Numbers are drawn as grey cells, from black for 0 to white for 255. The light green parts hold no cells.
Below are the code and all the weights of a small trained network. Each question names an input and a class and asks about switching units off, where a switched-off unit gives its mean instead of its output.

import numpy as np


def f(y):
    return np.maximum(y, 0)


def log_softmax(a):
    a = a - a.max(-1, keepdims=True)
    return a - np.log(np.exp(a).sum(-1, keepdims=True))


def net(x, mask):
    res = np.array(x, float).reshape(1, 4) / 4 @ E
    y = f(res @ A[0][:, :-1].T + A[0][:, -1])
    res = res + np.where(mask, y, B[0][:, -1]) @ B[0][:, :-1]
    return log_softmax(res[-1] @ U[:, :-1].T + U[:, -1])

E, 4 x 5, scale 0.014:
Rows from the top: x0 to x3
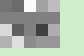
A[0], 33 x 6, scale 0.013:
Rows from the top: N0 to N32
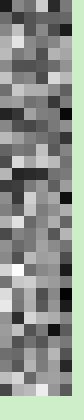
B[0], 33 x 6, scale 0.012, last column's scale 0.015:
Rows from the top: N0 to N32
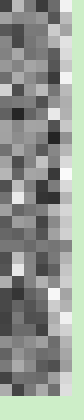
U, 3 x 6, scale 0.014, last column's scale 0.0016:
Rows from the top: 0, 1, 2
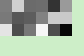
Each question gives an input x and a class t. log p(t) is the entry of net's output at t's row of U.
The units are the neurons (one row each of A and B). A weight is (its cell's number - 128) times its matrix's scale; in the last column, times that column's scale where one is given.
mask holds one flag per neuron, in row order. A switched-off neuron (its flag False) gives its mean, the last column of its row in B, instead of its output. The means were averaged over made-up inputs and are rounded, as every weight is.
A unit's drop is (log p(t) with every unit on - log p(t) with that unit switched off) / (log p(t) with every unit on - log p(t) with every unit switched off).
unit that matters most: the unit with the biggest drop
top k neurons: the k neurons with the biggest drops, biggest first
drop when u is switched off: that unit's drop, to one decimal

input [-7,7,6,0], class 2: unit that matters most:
N14
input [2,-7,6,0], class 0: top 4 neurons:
N6; N4; N9; N27
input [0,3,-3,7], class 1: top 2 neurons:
N14; N31
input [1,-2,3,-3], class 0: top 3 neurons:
N13; N32; N23
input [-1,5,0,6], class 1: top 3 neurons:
N3; N16; N0
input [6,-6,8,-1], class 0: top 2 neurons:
N16; N6
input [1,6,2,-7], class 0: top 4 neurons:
N15; N13; N32; N23
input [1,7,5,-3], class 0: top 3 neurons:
N13; N32; N23
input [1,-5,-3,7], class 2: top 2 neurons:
N7; N13
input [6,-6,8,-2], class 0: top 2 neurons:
N16; N6
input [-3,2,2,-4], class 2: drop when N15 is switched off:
0.0
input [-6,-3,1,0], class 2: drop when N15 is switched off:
0.1
